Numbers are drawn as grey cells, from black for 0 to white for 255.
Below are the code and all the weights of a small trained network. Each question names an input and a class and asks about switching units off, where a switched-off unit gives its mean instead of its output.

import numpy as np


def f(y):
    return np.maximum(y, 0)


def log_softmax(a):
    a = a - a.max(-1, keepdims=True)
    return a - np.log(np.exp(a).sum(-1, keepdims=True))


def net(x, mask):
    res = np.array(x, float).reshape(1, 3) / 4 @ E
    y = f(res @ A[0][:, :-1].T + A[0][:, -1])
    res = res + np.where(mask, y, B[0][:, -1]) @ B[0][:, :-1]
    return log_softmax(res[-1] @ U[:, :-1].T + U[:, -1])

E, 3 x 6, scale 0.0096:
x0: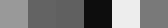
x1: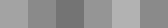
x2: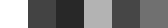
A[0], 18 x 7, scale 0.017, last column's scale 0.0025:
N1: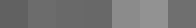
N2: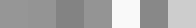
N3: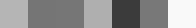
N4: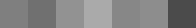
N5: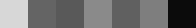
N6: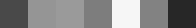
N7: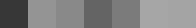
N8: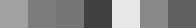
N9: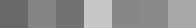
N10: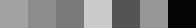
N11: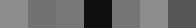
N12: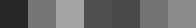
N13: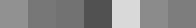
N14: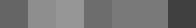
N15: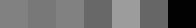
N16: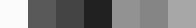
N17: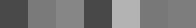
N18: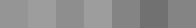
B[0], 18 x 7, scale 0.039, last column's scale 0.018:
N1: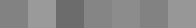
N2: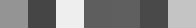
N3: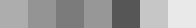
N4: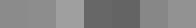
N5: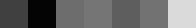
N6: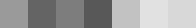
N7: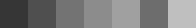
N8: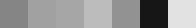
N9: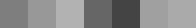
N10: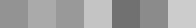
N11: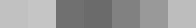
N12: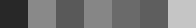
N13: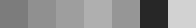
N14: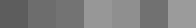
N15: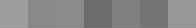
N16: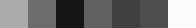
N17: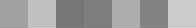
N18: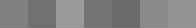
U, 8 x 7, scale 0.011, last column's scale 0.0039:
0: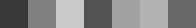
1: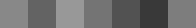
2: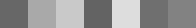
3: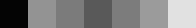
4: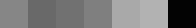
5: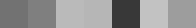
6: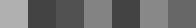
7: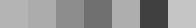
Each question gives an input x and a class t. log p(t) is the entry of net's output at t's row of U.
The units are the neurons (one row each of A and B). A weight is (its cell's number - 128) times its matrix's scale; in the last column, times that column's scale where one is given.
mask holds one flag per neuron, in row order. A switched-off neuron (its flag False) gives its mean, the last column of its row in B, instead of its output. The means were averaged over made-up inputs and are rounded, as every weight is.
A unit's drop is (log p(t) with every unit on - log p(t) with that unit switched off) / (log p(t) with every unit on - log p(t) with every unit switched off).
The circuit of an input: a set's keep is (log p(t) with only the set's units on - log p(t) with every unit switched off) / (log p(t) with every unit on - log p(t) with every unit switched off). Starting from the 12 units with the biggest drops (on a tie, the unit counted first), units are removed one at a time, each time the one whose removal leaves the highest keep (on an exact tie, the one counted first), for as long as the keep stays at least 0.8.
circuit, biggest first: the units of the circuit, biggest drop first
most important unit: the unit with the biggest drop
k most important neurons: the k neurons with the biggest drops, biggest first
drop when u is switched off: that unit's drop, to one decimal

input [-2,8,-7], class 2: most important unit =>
N5
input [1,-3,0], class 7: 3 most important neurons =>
N5, N16, N3
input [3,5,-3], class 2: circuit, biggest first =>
N16, N6
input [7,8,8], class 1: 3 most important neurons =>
N8, N13, N2
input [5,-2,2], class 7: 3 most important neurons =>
N11, N5, N12
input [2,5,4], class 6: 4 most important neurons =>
N16, N12, N5, N7
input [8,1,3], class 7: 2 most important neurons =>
N11, N8
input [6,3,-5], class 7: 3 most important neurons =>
N8, N11, N13
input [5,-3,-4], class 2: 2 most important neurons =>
N16, N6
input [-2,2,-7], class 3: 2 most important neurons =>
N12, N7
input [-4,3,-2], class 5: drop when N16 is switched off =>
0.4
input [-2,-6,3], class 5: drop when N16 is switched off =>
0.8
